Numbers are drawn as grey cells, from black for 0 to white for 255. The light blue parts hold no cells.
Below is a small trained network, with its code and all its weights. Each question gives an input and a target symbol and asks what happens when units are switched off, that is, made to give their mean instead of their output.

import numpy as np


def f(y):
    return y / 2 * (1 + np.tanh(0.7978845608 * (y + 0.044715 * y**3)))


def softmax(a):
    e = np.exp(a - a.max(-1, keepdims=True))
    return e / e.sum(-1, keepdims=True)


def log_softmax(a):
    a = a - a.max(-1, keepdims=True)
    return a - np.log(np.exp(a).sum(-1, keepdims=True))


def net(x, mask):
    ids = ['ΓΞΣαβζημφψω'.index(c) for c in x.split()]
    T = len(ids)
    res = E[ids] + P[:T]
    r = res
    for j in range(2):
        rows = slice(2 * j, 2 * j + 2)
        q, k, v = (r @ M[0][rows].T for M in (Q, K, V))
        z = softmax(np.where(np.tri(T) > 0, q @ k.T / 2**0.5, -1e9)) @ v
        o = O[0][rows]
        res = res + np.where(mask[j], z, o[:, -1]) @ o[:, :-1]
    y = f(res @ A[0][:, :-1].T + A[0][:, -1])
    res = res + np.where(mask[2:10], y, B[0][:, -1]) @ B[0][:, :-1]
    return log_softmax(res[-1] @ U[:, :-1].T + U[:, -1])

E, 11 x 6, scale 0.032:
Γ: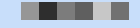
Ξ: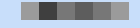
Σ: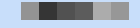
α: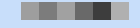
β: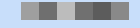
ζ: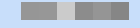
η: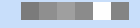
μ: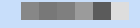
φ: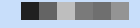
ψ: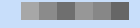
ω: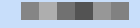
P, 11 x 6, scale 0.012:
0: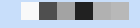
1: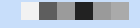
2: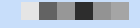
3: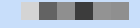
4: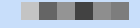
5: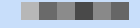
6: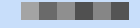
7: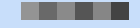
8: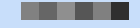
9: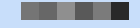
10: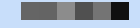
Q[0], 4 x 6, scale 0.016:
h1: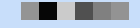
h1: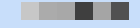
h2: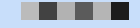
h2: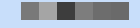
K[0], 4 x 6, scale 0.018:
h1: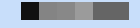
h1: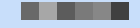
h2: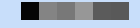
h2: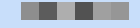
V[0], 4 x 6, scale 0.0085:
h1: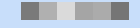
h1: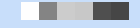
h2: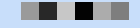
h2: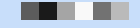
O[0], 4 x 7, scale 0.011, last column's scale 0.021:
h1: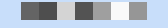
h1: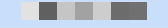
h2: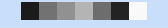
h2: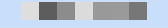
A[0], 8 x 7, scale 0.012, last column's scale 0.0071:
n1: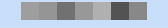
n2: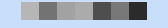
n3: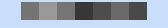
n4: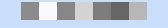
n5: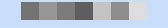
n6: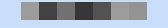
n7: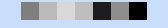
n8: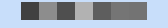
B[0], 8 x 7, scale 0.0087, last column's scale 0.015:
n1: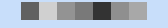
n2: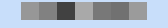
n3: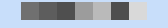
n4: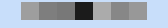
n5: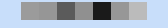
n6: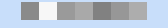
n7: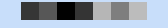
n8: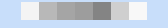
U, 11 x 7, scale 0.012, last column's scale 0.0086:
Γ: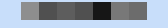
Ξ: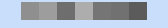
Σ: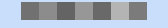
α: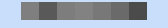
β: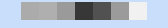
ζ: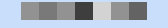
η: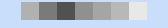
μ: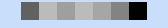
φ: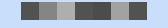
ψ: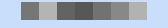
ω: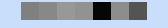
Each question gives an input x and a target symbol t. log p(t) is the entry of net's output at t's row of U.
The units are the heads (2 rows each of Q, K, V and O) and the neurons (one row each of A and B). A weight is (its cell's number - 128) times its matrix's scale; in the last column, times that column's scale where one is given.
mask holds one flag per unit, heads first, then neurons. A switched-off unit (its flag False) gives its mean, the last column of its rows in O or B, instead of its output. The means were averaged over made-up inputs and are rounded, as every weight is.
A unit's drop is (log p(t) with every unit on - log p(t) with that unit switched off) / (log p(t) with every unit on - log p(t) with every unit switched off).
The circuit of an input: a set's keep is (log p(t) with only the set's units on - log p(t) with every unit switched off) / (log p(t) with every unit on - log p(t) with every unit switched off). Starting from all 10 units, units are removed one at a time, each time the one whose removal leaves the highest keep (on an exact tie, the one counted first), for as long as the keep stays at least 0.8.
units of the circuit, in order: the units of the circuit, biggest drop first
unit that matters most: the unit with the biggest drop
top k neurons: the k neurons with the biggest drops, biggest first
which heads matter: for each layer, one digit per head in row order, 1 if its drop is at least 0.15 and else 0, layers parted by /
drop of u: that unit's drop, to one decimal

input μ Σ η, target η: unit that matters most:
h2
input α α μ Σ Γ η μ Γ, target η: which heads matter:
01
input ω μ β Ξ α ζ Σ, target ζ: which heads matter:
10
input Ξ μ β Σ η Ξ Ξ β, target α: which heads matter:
10
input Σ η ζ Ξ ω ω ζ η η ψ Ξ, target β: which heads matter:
11
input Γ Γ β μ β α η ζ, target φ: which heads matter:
10
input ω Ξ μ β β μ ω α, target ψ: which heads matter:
01
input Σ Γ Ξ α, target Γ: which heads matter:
10
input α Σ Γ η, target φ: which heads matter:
10
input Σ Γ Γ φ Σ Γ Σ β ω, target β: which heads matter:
11
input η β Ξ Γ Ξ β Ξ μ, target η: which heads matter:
10
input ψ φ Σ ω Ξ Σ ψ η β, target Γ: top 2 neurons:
n7, n6
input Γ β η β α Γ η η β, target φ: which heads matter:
10
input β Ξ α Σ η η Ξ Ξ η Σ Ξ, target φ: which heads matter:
10
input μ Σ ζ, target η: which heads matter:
11
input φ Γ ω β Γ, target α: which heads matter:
01
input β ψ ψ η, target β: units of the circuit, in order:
n5, h2
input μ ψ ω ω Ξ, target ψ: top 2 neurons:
n3, n6
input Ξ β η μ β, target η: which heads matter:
01
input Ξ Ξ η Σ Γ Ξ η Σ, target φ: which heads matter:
10
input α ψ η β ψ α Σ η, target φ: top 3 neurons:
n5, n8, n3
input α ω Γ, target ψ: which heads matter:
01
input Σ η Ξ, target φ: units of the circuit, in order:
h1, h2
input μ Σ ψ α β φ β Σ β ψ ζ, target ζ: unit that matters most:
n4
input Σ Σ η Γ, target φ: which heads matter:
10
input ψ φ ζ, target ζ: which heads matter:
01
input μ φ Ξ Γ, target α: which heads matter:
01
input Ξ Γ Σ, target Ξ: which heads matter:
11
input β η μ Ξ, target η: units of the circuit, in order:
h2
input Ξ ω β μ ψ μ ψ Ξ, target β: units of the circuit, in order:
h2, n6
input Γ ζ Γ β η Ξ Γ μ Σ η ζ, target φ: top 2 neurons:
n8, n3
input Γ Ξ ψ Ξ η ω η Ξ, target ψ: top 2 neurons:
n6, n3
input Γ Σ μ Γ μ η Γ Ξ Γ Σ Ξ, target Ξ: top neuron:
n8
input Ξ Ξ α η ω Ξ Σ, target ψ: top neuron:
n6
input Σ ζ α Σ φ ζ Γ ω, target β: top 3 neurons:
n4, n3, n7
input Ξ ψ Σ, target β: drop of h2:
0.5
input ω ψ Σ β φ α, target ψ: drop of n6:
0.2
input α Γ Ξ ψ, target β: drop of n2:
0.0
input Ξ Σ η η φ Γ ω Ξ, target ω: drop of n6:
0.1
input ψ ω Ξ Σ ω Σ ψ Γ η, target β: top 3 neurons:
n5, n3, n7
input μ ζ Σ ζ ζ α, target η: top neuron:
n2
